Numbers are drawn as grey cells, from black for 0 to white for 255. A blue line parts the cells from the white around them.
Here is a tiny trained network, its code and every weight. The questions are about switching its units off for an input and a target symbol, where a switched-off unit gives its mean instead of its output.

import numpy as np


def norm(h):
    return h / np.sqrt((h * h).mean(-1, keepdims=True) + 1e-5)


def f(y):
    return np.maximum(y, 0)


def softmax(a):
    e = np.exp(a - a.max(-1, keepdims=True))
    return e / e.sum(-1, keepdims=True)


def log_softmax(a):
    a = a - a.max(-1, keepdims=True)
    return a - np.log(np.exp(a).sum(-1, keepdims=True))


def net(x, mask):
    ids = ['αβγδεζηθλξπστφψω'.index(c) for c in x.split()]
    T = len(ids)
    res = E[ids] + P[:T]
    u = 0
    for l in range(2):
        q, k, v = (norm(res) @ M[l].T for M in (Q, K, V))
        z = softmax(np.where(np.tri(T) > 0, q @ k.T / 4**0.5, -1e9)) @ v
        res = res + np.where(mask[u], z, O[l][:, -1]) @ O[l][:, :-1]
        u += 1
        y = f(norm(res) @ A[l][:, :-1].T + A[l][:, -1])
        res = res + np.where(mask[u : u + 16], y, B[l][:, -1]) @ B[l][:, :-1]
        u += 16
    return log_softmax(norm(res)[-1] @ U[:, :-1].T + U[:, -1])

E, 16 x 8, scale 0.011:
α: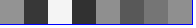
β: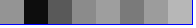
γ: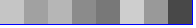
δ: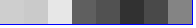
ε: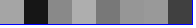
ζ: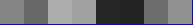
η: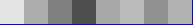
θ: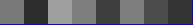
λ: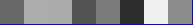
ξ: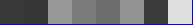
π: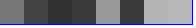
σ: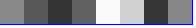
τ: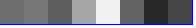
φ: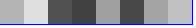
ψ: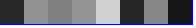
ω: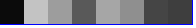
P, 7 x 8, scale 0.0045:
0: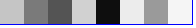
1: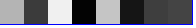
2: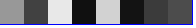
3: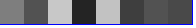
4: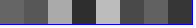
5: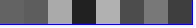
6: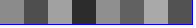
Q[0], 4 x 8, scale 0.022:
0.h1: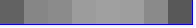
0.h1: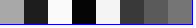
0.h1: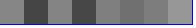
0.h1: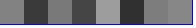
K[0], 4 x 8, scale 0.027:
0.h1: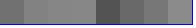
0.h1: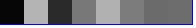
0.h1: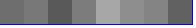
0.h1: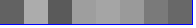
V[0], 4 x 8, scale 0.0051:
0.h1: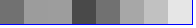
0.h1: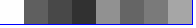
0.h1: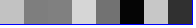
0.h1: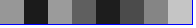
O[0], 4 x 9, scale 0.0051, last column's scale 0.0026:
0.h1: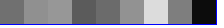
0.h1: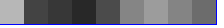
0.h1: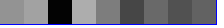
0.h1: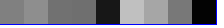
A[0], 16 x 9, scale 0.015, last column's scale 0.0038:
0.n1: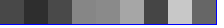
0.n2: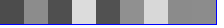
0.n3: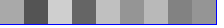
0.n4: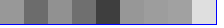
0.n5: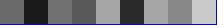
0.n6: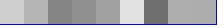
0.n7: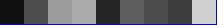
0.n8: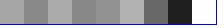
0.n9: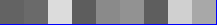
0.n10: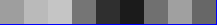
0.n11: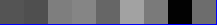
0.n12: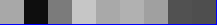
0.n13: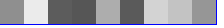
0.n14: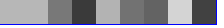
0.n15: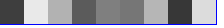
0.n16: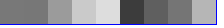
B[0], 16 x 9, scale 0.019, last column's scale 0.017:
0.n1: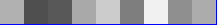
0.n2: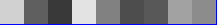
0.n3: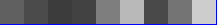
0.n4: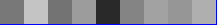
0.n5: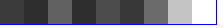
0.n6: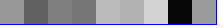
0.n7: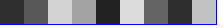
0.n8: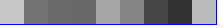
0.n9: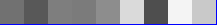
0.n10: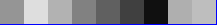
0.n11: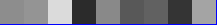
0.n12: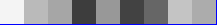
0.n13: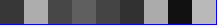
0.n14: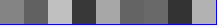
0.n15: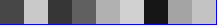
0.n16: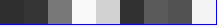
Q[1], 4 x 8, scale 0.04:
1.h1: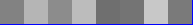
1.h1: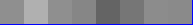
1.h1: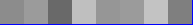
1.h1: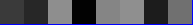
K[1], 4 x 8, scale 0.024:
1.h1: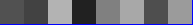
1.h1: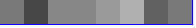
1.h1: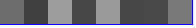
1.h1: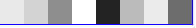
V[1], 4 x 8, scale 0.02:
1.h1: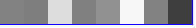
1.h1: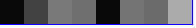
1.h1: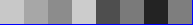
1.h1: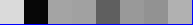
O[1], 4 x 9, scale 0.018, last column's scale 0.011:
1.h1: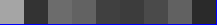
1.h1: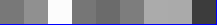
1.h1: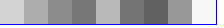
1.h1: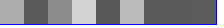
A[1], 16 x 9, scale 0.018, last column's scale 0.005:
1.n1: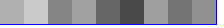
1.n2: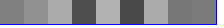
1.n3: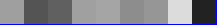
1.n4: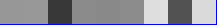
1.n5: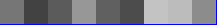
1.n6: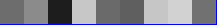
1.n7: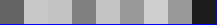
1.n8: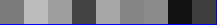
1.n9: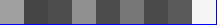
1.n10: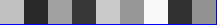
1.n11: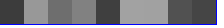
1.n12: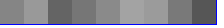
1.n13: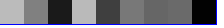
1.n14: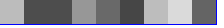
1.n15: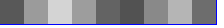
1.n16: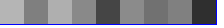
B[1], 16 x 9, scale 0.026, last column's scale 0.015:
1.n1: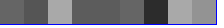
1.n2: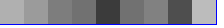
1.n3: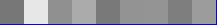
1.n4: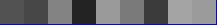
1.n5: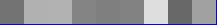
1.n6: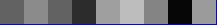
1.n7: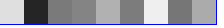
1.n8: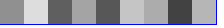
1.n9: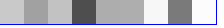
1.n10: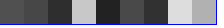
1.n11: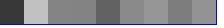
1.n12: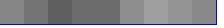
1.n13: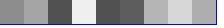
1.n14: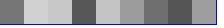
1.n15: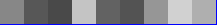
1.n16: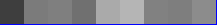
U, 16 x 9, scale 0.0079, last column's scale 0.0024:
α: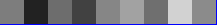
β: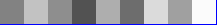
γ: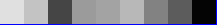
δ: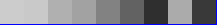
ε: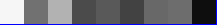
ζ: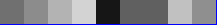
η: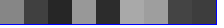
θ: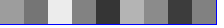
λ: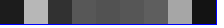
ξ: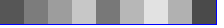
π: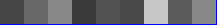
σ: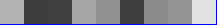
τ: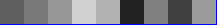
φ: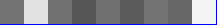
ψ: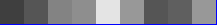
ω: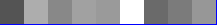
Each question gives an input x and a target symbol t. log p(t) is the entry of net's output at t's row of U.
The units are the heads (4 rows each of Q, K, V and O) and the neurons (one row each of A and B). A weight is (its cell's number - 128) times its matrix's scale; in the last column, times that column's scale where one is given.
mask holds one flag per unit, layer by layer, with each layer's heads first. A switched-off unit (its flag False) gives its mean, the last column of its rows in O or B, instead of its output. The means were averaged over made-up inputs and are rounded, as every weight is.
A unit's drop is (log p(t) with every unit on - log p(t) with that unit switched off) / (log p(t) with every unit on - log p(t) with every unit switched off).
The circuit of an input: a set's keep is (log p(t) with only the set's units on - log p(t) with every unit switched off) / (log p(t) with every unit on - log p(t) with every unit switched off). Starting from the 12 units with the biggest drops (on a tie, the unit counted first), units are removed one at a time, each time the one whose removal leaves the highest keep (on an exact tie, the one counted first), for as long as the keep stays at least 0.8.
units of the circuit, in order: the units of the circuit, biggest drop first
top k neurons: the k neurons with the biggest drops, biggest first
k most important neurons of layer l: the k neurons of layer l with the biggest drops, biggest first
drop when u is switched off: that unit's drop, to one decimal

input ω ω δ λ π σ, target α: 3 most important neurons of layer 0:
0.n9, 0.n3, 0.n13
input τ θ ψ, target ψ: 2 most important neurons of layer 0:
0.n16, 0.n13
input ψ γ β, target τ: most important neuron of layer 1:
1.n9
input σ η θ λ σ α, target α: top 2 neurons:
0.n9, 1.n9
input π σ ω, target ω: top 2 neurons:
0.n15, 0.n7
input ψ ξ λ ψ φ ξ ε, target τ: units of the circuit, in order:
0.h1, 0.n16
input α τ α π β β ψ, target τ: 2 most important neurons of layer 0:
0.n16, 0.n9
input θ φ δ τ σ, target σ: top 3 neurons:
1.n10, 0.n1, 0.n10
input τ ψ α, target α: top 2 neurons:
0.n5, 0.n9
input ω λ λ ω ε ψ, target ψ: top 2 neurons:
0.n16, 0.n15
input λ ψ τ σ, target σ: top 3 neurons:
1.n10, 1.n7, 1.n9
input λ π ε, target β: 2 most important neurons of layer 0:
0.n13, 0.n2
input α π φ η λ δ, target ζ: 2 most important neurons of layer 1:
1.n15, 1.n9
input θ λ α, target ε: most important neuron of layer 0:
0.n5
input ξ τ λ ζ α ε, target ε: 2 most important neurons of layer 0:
0.n12, 0.n5
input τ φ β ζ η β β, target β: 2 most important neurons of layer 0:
0.n12, 0.n5
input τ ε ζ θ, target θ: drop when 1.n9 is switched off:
0.2
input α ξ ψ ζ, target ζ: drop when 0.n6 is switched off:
0.0
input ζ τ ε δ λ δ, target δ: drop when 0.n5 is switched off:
0.1
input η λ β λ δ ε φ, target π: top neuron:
0.n6
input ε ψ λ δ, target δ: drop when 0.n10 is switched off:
0.4
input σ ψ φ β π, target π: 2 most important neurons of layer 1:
1.n9, 1.n5
